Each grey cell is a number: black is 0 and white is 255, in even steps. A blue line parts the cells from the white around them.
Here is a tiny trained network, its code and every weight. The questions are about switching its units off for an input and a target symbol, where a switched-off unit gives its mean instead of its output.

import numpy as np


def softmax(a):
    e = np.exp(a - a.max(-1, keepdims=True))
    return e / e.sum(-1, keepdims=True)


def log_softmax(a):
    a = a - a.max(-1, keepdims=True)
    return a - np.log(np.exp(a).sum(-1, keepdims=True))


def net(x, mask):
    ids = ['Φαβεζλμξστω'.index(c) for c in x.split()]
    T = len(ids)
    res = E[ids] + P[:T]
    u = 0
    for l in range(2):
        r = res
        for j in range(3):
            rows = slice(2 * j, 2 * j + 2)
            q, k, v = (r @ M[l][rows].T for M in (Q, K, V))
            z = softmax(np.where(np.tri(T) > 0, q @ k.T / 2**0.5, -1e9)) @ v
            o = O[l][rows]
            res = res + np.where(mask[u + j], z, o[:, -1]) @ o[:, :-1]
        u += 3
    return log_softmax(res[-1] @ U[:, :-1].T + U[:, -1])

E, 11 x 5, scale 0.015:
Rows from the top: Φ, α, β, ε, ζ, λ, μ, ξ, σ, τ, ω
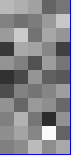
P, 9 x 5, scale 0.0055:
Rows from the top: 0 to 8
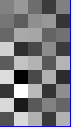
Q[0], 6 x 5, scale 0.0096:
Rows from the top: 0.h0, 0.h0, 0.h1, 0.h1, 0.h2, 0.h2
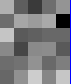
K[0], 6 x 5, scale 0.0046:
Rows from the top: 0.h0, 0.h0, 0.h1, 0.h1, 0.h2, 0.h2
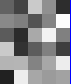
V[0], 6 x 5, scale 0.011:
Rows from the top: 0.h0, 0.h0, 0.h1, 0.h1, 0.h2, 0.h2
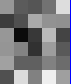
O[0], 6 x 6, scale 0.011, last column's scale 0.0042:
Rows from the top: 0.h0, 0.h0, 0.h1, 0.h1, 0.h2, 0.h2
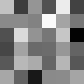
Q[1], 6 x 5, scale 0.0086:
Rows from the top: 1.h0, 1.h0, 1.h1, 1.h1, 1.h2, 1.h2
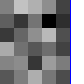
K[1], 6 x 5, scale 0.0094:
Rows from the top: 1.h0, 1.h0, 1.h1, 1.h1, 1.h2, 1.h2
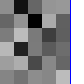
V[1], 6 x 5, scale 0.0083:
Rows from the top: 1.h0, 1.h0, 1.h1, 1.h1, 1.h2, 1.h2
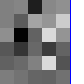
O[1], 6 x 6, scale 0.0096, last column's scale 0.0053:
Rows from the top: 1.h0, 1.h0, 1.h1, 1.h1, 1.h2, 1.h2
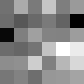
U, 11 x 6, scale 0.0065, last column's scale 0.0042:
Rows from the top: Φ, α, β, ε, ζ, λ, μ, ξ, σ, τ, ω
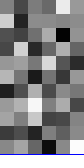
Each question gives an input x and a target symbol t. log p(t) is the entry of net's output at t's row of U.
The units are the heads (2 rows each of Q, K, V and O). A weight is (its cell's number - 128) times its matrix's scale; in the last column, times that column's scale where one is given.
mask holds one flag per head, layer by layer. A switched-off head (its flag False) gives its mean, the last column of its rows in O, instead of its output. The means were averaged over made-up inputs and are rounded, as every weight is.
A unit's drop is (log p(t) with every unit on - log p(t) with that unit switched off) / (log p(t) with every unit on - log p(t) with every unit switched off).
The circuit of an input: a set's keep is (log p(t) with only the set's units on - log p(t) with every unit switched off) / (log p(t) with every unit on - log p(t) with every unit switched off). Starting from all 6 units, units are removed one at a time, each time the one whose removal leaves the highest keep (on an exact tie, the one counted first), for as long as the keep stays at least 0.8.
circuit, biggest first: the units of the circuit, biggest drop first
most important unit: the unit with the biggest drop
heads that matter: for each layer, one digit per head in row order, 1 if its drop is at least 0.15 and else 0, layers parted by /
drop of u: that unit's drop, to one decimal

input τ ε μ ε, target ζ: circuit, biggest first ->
[1.h0, 0.h2, 0.h0]
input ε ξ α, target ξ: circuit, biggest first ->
[1.h2, 0.h0]
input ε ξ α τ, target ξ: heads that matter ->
110 / 001
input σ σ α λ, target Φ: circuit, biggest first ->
[1.h1, 0.h0]
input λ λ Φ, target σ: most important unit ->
1.h1
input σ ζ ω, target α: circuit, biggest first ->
[0.h2, 0.h1, 1.h1, 0.h0]
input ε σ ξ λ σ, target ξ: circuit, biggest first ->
[0.h0, 1.h0, 0.h2, 1.h2]
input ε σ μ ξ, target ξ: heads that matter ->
111 / 001
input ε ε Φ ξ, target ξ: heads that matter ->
111 / 101
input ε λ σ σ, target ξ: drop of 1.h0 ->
0.3
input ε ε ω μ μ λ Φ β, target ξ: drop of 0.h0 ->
0.6
